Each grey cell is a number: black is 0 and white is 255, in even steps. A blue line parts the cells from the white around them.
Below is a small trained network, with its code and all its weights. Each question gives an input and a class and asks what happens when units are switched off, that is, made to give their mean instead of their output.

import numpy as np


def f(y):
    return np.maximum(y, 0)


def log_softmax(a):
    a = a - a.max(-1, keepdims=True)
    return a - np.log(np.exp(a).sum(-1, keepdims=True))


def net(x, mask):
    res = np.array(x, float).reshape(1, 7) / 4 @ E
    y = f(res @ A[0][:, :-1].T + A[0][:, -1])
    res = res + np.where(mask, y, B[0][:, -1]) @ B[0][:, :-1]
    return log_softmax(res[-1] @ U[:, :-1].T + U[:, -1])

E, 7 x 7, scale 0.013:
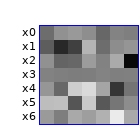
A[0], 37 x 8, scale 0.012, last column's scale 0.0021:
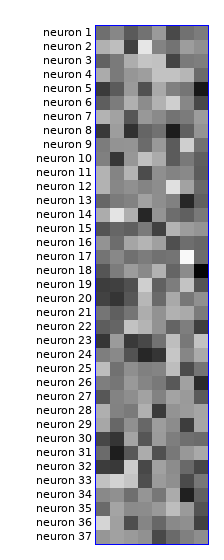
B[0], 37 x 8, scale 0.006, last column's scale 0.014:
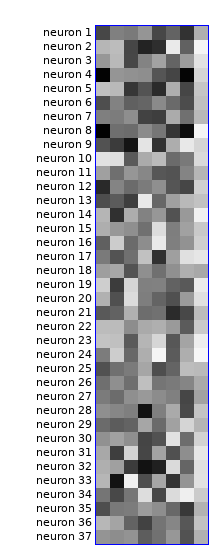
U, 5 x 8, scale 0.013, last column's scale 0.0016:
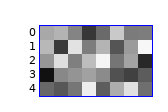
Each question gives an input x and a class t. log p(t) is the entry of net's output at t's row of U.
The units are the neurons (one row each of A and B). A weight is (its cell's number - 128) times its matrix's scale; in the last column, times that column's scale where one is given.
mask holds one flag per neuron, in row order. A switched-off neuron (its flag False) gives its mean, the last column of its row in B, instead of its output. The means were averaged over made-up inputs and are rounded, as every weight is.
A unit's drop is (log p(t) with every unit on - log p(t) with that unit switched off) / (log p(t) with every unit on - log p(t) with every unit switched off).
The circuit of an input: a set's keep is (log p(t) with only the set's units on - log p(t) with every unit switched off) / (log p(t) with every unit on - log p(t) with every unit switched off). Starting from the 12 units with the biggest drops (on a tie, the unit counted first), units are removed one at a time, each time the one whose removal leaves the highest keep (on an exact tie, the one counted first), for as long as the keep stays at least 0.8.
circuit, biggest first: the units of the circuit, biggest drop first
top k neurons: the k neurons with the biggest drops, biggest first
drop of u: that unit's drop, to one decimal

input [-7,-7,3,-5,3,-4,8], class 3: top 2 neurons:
(neuron 4; neuron 12)
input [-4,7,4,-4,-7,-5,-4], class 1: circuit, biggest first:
(neuron 20)
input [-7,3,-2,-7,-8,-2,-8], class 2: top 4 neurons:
(neuron 23; neuron 24; neuron 15; neuron 4)
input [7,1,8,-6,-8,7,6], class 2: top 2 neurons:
(neuron 24; neuron 23)
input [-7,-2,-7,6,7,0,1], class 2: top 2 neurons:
(neuron 16; neuron 3)
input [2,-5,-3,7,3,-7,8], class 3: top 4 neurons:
(neuron 4; neuron 2; neuron 12; neuron 6)
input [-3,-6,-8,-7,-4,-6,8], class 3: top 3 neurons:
(neuron 4; neuron 12; neuron 6)
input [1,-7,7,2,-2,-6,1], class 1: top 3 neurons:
(neuron 33; neuron 14; neuron 9)
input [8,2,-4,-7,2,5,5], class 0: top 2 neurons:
(neuron 2; neuron 8)
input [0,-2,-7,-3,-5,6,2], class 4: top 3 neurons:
(neuron 17; neuron 9; neuron 32)
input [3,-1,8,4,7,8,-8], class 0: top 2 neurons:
(neuron 2; neuron 7)
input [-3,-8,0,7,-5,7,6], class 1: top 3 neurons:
(neuron 33; neuron 14; neuron 32)
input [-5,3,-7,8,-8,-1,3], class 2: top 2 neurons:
(neuron 24; neuron 23)
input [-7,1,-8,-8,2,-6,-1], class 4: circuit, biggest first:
(neuron 9)
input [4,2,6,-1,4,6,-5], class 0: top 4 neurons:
(neuron 2; neuron 9; neuron 28; neuron 17)
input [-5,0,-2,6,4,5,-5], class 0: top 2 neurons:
(neuron 2; neuron 4)
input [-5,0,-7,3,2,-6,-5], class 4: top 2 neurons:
(neuron 9; neuron 2)
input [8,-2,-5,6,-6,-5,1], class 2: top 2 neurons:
(neuron 24; neuron 23)
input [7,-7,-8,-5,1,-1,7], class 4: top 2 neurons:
(neuron 9; neuron 17)
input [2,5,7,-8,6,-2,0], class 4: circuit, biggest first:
(neuron 13)
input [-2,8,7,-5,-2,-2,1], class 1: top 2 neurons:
(neuron 31; neuron 20)
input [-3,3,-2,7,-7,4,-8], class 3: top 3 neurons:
(neuron 8; neuron 1; neuron 10)
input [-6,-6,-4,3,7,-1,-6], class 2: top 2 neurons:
(neuron 16; neuron 3)
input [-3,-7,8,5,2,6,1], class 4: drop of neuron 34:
0.8
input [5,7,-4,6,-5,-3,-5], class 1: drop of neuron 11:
0.0
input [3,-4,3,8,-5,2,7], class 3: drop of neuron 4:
0.1
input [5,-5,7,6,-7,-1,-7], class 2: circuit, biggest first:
(neuron 24)
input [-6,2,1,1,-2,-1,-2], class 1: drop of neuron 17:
-0.1
